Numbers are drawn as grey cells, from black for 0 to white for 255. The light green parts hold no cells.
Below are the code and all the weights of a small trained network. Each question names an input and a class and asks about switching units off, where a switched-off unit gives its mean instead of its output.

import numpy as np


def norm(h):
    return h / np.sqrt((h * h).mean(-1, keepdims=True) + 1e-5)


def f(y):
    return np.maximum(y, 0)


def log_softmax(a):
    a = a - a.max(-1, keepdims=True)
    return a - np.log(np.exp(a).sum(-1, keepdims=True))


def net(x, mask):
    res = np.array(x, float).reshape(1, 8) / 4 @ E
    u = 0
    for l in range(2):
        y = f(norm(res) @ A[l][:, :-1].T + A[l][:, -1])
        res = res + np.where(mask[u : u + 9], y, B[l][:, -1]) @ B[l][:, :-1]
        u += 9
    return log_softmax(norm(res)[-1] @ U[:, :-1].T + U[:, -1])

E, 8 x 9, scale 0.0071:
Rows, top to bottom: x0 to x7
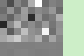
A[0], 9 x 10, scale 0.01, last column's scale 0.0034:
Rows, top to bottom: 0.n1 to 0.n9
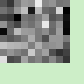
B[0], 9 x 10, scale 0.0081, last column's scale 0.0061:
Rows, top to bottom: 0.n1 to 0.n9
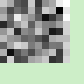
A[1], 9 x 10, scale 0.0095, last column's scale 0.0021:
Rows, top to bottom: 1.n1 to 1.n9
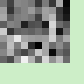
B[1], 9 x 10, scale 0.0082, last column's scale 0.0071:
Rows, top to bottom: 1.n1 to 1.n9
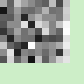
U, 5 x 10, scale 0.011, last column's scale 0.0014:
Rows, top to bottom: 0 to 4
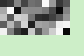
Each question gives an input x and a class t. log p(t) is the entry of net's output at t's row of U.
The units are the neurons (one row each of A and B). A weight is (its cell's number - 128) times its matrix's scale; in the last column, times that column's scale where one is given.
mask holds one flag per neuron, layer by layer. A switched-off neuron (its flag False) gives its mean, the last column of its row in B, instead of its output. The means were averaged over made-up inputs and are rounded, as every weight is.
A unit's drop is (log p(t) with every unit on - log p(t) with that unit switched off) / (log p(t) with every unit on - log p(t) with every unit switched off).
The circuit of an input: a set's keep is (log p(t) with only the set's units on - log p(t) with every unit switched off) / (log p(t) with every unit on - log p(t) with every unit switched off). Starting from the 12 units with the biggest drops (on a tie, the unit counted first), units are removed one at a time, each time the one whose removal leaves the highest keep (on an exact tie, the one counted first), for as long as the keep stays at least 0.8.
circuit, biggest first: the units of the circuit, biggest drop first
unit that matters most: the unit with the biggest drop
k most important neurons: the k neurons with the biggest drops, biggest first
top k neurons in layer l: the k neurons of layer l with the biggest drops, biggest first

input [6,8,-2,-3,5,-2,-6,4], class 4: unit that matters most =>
0.n1
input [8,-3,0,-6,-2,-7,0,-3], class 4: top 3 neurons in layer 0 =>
[0.n1, 0.n5, 0.n6]
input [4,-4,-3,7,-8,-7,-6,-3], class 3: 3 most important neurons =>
[1.n4, 0.n6, 0.n9]
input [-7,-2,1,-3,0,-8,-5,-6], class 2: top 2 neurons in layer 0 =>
[0.n3, 0.n1]
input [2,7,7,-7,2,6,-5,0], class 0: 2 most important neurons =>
[0.n2, 0.n5]
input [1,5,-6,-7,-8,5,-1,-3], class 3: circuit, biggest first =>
[1.n4, 0.n5]
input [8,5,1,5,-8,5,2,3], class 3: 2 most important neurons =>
[1.n4, 1.n7]
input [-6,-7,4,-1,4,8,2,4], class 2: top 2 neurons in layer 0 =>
[0.n7, 0.n1]
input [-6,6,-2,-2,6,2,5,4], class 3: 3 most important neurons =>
[1.n9, 0.n4, 0.n1]
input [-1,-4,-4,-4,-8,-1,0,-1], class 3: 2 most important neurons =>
[1.n4, 0.n2]
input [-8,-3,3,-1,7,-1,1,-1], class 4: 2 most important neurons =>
[1.n7, 1.n4]
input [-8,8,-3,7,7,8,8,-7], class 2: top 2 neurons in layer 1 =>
[1.n6, 1.n4]
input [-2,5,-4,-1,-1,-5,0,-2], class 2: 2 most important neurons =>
[0.n3, 0.n2]
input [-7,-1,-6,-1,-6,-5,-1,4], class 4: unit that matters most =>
1.n7
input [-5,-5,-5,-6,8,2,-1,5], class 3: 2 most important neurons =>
[1.n9, 0.n4]
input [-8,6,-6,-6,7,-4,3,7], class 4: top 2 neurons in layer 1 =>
[1.n7, 1.n4]
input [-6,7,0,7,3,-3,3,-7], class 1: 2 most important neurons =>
[0.n5, 0.n1]
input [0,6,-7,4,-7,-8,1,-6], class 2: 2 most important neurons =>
[0.n3, 0.n2]
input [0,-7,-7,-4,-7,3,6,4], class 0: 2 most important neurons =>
[1.n5, 0.n8]
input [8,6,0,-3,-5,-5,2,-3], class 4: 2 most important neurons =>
[0.n1, 1.n9]
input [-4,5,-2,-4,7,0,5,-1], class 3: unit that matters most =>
0.n4
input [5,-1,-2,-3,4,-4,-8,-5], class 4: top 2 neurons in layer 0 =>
[0.n1, 0.n7]
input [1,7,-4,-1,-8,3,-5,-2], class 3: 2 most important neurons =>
[1.n4, 0.n2]
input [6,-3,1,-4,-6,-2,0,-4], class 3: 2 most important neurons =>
[1.n4, 1.n7]
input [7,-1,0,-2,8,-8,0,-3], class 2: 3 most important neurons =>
[0.n3, 1.n1, 1.n4]
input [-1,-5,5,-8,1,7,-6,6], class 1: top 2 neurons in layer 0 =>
[0.n9, 0.n3]
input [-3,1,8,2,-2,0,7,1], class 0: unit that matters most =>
0.n2
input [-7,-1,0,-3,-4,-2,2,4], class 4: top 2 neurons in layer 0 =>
[0.n2, 0.n8]
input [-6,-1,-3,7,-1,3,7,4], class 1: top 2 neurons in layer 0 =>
[0.n5, 0.n1]
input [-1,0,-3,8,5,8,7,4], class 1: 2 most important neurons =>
[0.n5, 0.n3]
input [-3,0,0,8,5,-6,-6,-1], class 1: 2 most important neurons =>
[0.n5, 1.n8]
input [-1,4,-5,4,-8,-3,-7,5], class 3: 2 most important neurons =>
[1.n4, 0.n2]
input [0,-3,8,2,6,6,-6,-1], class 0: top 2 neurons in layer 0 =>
[0.n2, 0.n3]
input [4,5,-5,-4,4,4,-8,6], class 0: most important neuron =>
[0.n8]
